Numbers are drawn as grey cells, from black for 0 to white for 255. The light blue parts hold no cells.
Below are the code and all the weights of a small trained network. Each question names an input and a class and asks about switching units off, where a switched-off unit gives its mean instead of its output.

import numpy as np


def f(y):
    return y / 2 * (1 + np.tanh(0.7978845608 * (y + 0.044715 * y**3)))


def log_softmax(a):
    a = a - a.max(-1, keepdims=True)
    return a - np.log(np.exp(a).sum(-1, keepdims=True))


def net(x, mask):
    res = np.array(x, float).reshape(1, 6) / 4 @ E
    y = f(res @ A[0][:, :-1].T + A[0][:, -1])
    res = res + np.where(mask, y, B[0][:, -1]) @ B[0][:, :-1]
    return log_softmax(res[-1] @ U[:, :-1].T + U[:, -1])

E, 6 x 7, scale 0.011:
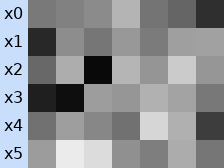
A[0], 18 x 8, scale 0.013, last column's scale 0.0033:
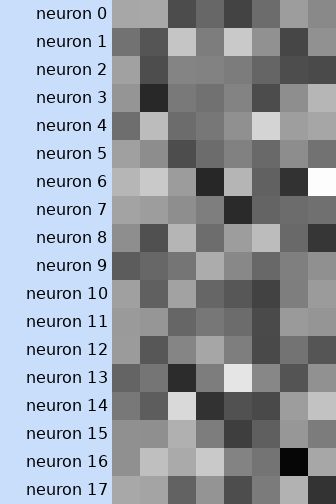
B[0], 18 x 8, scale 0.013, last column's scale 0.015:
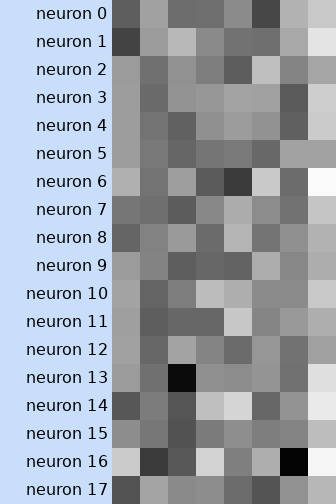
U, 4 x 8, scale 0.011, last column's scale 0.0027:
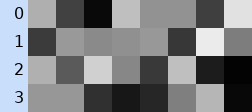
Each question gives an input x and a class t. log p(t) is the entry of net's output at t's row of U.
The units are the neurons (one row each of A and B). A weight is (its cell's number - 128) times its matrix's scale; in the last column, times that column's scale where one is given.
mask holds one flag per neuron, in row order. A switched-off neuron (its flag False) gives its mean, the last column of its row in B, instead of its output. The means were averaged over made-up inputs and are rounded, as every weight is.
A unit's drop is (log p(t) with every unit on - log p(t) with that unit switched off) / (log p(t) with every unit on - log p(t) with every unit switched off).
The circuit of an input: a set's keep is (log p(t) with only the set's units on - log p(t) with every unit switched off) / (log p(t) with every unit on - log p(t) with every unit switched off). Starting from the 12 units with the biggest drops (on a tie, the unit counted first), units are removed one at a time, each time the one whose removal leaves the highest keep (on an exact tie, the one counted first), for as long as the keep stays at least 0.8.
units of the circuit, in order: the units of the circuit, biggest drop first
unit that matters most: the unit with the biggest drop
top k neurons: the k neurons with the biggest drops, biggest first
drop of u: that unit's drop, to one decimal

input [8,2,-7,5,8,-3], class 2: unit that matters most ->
neuron 1
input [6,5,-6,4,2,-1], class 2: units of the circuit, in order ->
(neuron 1; neuron 13)
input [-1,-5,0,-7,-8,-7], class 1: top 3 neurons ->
(neuron 0; neuron 16; neuron 17)
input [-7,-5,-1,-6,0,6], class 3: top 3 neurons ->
(neuron 6; neuron 0; neuron 16)
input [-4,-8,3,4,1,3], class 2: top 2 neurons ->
(neuron 14; neuron 0)
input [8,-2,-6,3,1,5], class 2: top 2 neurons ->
(neuron 6; neuron 1)
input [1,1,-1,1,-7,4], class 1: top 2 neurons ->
(neuron 16; neuron 13)
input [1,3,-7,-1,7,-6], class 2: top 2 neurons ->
(neuron 1; neuron 6)
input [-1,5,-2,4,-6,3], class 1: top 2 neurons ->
(neuron 16; neuron 13)
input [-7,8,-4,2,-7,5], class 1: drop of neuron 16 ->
0.6
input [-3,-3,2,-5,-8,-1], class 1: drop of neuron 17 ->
0.0
